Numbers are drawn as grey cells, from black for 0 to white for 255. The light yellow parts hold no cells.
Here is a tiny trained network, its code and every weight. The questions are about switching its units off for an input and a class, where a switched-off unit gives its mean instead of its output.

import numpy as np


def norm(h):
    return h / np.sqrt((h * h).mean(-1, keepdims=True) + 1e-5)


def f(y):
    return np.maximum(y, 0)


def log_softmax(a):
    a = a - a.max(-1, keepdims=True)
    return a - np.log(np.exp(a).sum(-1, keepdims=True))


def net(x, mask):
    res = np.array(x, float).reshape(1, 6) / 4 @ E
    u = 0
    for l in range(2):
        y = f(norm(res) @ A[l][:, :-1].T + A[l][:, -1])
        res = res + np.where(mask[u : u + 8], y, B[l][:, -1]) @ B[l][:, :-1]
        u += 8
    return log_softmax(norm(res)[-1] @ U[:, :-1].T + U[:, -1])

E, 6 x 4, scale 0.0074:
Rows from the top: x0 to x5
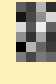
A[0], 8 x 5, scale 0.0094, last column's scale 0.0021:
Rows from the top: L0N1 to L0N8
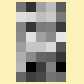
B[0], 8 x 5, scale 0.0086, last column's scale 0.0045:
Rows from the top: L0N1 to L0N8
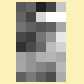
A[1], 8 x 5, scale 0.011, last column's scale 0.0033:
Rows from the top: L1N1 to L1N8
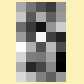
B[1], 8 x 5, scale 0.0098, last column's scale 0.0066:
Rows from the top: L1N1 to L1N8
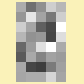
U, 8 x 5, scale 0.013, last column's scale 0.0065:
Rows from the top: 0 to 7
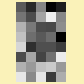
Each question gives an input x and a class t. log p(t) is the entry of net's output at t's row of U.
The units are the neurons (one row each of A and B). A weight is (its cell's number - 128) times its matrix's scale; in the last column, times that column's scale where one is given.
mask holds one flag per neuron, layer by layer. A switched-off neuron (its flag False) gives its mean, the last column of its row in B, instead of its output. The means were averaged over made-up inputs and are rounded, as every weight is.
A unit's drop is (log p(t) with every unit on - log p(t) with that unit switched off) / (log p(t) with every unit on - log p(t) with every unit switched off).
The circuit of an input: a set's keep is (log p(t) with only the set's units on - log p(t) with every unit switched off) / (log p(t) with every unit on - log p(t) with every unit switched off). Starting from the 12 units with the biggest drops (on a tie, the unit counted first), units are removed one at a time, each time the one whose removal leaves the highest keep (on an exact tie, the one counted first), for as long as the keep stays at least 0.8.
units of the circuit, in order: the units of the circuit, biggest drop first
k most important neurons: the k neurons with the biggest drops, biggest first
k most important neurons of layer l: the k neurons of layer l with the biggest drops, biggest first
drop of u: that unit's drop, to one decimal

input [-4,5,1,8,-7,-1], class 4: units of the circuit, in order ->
L0N1, L1N7
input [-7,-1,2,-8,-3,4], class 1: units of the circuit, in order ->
L0N2, L0N5
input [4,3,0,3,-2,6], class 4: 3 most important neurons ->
L0N1, L1N1, L1N7
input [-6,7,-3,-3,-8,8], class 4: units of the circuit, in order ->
L0N1, L1N3, L1N7
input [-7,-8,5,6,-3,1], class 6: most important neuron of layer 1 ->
L1N5
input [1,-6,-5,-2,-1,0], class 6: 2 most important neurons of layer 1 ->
L1N5, L1N3
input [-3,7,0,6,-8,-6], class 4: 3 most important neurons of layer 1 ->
L1N3, L1N7, L1N5
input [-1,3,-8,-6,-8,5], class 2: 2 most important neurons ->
L1N3, L0N1
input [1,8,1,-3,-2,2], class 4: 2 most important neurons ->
L1N3, L0N1
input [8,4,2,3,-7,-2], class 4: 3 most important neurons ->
L0N1, L1N7, L0N3
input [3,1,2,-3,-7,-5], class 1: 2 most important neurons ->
L0N2, L0N5
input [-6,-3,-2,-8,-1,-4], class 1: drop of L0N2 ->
0.2
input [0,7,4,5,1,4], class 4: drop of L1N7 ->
0.1
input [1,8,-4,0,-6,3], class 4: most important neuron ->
L1N3
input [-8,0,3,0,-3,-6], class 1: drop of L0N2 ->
0.1
